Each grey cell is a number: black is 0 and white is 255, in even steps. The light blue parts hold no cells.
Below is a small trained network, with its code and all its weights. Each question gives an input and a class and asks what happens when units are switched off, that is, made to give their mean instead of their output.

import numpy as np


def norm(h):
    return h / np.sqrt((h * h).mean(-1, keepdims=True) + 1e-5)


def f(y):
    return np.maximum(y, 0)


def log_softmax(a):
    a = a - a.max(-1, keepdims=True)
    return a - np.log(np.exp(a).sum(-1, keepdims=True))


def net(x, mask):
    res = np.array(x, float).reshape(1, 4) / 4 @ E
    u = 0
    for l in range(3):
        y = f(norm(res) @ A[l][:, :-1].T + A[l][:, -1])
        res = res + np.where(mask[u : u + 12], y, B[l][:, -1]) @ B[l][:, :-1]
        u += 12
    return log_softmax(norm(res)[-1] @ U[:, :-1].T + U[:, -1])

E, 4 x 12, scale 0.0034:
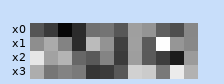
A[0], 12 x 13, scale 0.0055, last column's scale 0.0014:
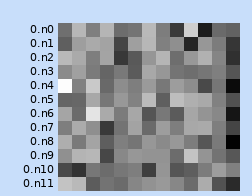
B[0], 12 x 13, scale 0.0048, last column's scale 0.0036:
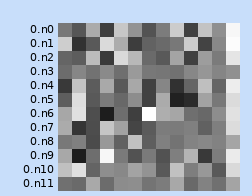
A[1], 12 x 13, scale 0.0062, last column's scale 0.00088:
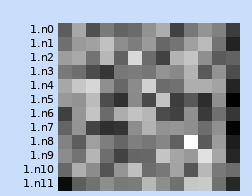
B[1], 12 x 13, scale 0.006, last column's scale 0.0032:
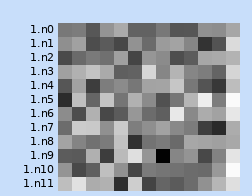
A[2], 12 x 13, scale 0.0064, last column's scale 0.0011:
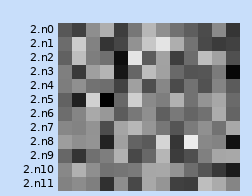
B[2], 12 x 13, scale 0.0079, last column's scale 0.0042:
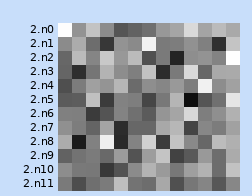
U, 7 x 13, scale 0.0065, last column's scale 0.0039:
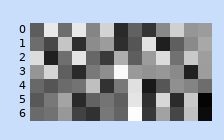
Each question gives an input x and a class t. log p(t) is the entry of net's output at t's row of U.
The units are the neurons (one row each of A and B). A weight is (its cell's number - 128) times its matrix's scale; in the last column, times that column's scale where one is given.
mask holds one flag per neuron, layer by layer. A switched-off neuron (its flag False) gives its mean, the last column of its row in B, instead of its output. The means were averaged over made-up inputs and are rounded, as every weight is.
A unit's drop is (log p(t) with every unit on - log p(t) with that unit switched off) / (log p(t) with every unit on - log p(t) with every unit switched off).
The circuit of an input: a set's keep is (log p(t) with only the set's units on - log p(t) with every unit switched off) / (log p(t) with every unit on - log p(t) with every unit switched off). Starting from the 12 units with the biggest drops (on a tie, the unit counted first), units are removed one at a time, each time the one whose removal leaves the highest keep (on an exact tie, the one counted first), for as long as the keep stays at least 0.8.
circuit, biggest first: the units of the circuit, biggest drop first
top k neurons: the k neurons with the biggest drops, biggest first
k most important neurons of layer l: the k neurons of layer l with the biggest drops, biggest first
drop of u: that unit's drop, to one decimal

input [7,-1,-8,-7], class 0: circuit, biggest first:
[1.n11]
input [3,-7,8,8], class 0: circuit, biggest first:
[1.n5; 2.n2]
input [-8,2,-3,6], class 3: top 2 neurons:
[1.n4; 0.n6]
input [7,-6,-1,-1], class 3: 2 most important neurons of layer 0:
[0.n9; 0.n7]
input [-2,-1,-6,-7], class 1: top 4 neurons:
[1.n6; 0.n0; 0.n4; 2.n5]
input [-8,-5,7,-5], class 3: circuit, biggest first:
[0.n6; 1.n4]
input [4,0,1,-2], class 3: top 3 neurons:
[1.n7; 0.n4; 0.n2]
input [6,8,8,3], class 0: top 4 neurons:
[1.n5; 0.n1; 2.n2; 0.n4]
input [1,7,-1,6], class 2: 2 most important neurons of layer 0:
[0.n7; 0.n9]
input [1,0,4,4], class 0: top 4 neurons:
[0.n0; 1.n5; 0.n4; 1.n6]
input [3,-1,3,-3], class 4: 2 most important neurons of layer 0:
[0.n10; 0.n6]
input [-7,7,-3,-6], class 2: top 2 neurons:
[0.n9; 0.n2]
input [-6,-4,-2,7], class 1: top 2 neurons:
[0.n2; 1.n9]
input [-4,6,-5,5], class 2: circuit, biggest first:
[1.n5; 2.n8]
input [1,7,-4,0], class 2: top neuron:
[2.n8]
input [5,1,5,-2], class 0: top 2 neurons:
[1.n5; 0.n6]
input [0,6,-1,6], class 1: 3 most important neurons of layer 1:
[1.n9; 1.n10; 1.n5]
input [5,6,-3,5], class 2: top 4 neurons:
[0.n0; 0.n7; 0.n6; 1.n6]
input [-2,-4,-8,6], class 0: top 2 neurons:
[1.n11; 0.n5]
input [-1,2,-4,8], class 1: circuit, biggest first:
[1.n9]
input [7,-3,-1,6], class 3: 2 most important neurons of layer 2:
[2.n1; 2.n10]
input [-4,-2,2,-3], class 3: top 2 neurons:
[0.n6; 0.n2]
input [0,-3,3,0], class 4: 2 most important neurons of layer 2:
[2.n9; 2.n8]
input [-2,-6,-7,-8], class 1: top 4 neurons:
[1.n6; 0.n4; 0.n0; 1.n5]
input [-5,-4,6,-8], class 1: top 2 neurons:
[0.n0; 1.n6]
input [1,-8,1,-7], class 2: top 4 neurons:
[0.n1; 0.n2; 1.n9; 2.n0]
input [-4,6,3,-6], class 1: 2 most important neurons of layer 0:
[0.n0; 0.n1]
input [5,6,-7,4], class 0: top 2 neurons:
[1.n11; 0.n1]
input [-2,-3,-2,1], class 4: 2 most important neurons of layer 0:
[0.n9; 0.n2]
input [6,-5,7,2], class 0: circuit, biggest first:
[1.n5]
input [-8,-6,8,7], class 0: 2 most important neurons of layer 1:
[1.n5; 1.n3]
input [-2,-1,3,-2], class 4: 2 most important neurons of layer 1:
[1.n10; 1.n11]
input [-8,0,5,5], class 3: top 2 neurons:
[0.n6; 1.n4]
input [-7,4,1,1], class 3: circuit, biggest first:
[0.n6]
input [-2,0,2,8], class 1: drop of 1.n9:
0.2
